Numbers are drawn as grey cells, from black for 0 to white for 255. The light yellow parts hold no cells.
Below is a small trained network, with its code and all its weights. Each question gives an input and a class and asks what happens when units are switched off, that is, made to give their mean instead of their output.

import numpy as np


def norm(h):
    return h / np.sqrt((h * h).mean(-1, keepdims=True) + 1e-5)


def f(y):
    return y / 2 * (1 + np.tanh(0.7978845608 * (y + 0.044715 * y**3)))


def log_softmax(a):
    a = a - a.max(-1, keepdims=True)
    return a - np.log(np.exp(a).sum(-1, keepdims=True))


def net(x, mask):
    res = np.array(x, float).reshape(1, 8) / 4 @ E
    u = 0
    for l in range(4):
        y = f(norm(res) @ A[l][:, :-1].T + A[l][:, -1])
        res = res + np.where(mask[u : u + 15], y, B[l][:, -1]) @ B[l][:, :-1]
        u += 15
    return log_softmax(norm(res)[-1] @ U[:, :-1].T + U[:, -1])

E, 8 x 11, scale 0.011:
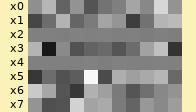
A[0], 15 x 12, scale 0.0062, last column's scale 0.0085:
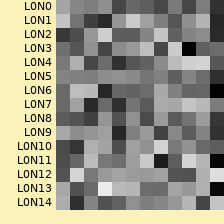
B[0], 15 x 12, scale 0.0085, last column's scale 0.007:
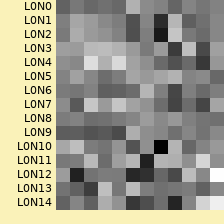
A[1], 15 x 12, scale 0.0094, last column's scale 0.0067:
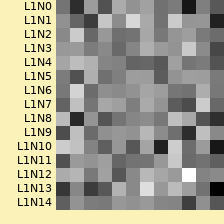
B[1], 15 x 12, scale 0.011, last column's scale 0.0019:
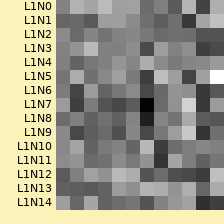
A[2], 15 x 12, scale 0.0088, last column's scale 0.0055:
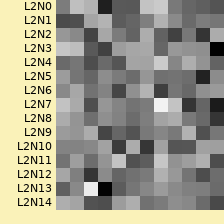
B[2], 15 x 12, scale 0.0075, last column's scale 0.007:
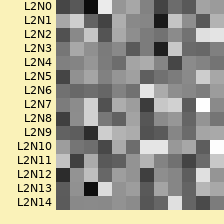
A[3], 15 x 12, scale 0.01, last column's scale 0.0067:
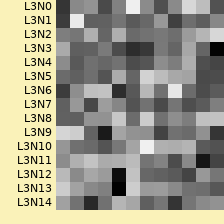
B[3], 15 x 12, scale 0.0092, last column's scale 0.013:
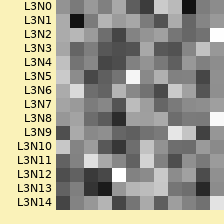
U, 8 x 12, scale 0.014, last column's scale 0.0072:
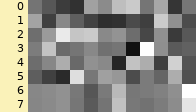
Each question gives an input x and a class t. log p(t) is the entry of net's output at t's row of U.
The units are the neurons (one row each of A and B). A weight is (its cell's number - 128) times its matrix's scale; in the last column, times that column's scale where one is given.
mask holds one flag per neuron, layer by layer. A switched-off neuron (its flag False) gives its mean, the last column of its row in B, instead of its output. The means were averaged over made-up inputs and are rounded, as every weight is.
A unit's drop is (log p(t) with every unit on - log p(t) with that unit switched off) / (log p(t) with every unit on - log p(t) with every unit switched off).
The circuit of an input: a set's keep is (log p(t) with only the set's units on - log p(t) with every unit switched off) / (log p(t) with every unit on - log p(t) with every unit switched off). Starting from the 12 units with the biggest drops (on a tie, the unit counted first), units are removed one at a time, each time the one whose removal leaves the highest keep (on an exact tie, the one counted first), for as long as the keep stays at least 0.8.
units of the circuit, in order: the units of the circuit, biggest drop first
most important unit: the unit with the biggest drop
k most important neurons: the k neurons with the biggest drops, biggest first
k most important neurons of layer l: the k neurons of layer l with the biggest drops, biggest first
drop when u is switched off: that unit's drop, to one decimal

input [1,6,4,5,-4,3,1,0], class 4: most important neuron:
(L0N12)
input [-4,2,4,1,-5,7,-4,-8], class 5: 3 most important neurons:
(L2N0; L2N13; L2N10)
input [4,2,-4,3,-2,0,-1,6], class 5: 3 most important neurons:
(L0N13; L1N1; L0N12)
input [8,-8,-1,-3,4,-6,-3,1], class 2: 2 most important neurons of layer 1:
(L1N12; L1N5)
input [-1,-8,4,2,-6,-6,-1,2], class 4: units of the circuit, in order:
(L2N7; L2N12)
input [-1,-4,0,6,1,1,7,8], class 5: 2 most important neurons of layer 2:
(L2N1; L2N10)
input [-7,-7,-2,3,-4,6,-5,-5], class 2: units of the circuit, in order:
(L1N0; L2N10)
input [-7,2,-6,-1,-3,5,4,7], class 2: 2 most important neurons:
(L1N0; L0N3)
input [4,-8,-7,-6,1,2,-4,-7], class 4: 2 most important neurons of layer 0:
(L0N14; L0N12)
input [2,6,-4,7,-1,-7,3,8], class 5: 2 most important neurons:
(L0N12; L0N14)
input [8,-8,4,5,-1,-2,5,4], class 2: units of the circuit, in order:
(L1N12; L0N12; L3N11)
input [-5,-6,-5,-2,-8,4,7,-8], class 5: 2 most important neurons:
(L2N0; L2N9)
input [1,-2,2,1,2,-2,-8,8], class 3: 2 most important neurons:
(L3N6; L0N2)
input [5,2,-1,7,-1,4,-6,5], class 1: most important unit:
L2N10
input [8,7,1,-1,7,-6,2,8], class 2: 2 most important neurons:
(L1N12; L0N4)
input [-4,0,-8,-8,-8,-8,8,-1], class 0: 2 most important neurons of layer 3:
(L3N12; L3N13)
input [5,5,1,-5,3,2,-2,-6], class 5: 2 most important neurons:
(L0N14; L2N13)
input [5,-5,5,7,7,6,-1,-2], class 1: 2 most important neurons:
(L2N10; L1N8)
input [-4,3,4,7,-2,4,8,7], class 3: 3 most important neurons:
(L0N12; L0N1; L3N9)
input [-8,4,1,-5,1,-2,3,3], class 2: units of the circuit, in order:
(L1N0)
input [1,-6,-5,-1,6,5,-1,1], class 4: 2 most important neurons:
(L2N7; L2N12)
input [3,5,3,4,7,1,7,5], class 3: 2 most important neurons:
(L0N12; L3N9)
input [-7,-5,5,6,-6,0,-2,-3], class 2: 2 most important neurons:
(L0N12; L1N0)
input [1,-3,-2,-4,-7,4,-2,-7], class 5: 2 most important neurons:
(L0N14; L2N0)
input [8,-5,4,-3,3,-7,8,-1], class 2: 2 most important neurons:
(L1N12; L3N11)
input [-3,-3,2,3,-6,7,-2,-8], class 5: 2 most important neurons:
(L2N0; L2N10)
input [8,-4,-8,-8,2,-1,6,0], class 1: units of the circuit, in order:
(L1N7)
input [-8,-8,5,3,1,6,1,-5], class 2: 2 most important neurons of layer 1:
(L1N0; L1N5)
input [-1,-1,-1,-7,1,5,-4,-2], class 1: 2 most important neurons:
(L1N7; L2N10)
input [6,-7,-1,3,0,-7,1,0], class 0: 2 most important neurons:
(L3N13; L1N5)
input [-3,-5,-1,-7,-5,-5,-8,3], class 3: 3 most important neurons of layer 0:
(L0N14; L0N2; L0N12)
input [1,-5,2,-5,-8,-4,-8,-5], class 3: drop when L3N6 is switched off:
0.2
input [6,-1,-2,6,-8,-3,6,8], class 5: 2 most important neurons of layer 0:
(L0N12; L0N13)
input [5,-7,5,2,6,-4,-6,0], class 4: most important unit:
L2N7
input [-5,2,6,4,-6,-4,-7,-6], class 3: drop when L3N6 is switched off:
0.5
